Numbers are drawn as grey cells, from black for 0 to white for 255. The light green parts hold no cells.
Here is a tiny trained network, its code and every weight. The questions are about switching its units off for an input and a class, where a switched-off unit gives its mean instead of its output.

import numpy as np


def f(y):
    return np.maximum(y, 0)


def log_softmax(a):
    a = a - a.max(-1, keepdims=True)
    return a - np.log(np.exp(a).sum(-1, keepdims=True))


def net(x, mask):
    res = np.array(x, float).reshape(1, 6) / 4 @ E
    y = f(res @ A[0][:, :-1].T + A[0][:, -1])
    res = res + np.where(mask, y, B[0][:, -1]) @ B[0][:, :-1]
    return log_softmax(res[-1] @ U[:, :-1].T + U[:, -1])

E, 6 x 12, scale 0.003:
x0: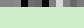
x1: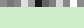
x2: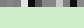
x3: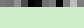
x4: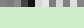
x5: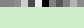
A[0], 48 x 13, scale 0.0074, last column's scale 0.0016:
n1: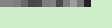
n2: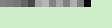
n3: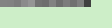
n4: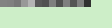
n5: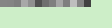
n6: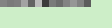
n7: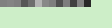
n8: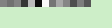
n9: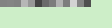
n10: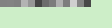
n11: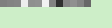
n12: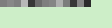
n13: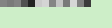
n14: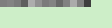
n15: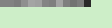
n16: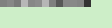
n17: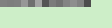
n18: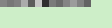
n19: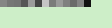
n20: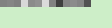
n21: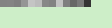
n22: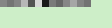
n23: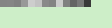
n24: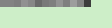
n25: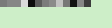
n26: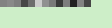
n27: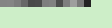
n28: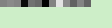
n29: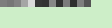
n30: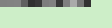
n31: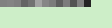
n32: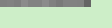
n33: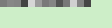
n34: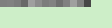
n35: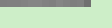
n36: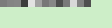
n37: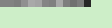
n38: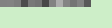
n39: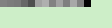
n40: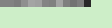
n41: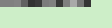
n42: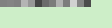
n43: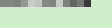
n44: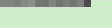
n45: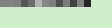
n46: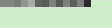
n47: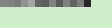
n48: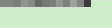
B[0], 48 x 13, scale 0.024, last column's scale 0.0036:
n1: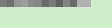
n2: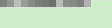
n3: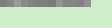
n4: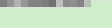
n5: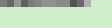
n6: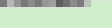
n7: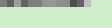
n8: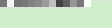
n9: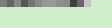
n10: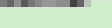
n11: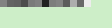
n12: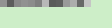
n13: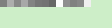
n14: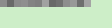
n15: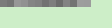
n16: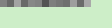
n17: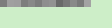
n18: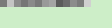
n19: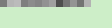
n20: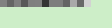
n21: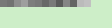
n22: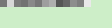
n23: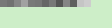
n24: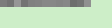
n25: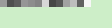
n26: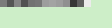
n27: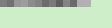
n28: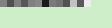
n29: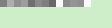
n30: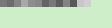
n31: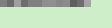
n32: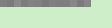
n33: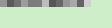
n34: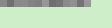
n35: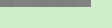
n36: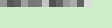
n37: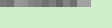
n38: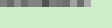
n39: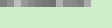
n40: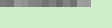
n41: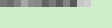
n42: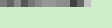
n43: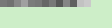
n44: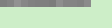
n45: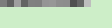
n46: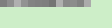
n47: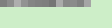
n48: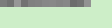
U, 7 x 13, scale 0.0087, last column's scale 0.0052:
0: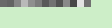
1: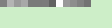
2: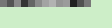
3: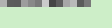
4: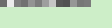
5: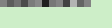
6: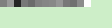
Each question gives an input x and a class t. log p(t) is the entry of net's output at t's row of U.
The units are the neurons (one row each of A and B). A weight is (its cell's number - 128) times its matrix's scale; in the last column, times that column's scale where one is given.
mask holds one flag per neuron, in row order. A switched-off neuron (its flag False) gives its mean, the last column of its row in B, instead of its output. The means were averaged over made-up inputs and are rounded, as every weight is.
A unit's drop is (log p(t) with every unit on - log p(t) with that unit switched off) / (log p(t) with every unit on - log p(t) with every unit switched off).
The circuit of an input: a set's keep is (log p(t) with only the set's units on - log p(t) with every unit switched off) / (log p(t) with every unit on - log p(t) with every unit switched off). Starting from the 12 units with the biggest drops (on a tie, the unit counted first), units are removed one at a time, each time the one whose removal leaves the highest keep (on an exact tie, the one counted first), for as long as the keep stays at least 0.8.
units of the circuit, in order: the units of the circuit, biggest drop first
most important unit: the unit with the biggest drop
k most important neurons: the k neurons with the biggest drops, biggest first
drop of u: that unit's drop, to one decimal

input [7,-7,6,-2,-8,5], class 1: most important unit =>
n29
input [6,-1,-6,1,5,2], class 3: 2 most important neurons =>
n36, n33
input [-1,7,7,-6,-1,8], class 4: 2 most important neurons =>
n22, n18
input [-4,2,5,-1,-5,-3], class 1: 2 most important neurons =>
n29, n36
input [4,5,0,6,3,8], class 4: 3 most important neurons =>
n22, n18, n6
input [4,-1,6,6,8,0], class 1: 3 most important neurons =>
n13, n2, n39
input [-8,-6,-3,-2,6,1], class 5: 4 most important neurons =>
n11, n20, n29, n16
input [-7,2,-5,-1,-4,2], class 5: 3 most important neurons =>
n11, n20, n25
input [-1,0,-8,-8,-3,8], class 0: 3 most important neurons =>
n23, n43, n21
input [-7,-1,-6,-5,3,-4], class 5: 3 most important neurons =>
n11, n20, n25
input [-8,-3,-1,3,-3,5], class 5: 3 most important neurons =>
n11, n20, n8
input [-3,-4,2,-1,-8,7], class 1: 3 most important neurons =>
n29, n8, n4
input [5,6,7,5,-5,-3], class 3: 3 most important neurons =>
n25, n12, n26
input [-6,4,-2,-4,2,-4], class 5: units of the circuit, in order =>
n11
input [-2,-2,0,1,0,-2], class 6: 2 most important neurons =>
n28, n22
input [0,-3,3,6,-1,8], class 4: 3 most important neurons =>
n22, n18, n6
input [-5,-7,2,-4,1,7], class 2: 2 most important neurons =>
n26, n8
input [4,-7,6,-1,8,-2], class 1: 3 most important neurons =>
n13, n2, n39
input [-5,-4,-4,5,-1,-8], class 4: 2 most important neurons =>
n8, n19
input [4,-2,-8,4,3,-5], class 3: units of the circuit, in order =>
n36
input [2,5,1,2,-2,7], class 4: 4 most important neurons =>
n22, n18, n26, n6
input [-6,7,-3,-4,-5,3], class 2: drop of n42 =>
0.3
